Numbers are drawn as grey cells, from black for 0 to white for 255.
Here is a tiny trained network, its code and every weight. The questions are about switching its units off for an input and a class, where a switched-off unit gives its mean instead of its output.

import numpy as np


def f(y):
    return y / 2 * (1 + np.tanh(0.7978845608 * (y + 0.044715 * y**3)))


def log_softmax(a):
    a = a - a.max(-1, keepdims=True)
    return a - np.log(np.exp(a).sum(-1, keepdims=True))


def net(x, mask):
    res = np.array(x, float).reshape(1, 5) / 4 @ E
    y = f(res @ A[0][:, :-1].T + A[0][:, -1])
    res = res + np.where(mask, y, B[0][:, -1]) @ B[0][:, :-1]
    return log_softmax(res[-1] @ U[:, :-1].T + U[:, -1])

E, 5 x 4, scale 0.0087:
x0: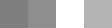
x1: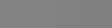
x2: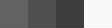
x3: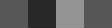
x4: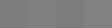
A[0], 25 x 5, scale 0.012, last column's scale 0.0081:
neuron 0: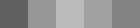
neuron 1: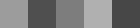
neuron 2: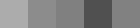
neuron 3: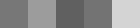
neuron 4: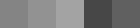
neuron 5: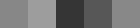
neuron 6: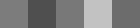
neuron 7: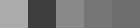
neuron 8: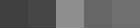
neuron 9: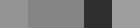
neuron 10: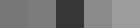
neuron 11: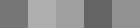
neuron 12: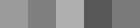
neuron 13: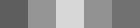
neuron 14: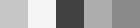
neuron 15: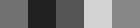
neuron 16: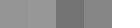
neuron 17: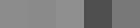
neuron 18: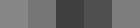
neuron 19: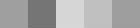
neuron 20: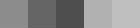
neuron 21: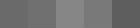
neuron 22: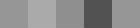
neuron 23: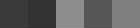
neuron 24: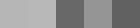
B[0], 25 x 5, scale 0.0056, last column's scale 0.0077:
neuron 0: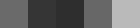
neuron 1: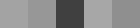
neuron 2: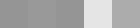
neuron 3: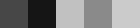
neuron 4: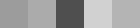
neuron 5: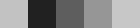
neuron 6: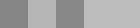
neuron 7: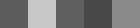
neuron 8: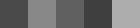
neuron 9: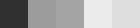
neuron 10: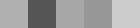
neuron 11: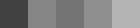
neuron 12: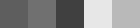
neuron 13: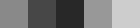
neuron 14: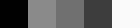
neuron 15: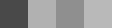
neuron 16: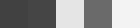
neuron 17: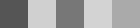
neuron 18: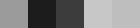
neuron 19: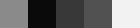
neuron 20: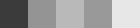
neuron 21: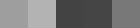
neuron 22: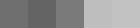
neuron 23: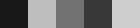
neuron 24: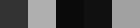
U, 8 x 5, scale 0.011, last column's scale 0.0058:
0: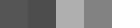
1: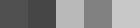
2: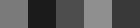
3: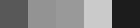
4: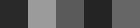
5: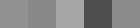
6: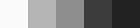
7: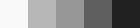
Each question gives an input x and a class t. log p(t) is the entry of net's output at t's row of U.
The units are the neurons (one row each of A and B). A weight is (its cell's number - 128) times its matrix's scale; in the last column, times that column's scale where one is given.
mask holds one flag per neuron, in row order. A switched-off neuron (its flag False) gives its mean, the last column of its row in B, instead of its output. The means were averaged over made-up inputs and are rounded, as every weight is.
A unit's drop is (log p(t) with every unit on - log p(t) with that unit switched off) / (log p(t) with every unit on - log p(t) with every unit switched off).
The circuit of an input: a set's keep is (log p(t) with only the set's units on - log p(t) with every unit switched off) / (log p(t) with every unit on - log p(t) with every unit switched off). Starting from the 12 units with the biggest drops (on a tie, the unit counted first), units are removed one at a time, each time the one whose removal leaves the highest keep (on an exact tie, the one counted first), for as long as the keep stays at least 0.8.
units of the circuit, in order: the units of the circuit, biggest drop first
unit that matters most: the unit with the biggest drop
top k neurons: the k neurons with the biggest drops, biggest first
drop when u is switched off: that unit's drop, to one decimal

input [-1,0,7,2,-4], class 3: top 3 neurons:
neuron 15; neuron 6; neuron 19
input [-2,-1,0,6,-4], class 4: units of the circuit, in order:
neuron 23; neuron 8
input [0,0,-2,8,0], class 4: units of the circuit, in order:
neuron 23; neuron 8
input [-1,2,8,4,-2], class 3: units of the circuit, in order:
neuron 15; neuron 6
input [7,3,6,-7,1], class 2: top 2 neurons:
neuron 19; neuron 0
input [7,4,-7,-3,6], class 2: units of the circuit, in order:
neuron 19; neuron 13; neuron 0
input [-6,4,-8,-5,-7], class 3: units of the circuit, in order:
neuron 9; neuron 2
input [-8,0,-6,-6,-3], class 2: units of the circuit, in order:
neuron 5
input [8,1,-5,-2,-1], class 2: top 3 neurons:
neuron 19; neuron 13; neuron 0
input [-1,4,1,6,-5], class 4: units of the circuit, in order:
neuron 23; neuron 8; neuron 5
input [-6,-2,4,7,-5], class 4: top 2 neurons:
neuron 23; neuron 8
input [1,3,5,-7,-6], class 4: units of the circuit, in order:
neuron 14; neuron 24
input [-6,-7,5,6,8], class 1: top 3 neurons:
neuron 20; neuron 15; neuron 19
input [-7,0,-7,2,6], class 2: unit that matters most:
neuron 18
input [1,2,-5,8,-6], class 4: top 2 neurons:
neuron 23; neuron 8
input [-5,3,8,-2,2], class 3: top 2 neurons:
neuron 15; neuron 19
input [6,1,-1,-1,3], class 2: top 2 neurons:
neuron 19; neuron 13
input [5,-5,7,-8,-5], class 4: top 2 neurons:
neuron 14; neuron 24
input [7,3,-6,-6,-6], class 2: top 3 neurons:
neuron 19; neuron 13; neuron 0
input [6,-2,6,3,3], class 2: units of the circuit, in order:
neuron 19
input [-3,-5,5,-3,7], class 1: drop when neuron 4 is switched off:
0.1
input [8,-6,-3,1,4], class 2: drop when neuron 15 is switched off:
0.0
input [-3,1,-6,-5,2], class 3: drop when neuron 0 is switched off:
0.1
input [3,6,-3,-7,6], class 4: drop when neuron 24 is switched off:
0.3
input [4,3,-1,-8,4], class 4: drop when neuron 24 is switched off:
0.2
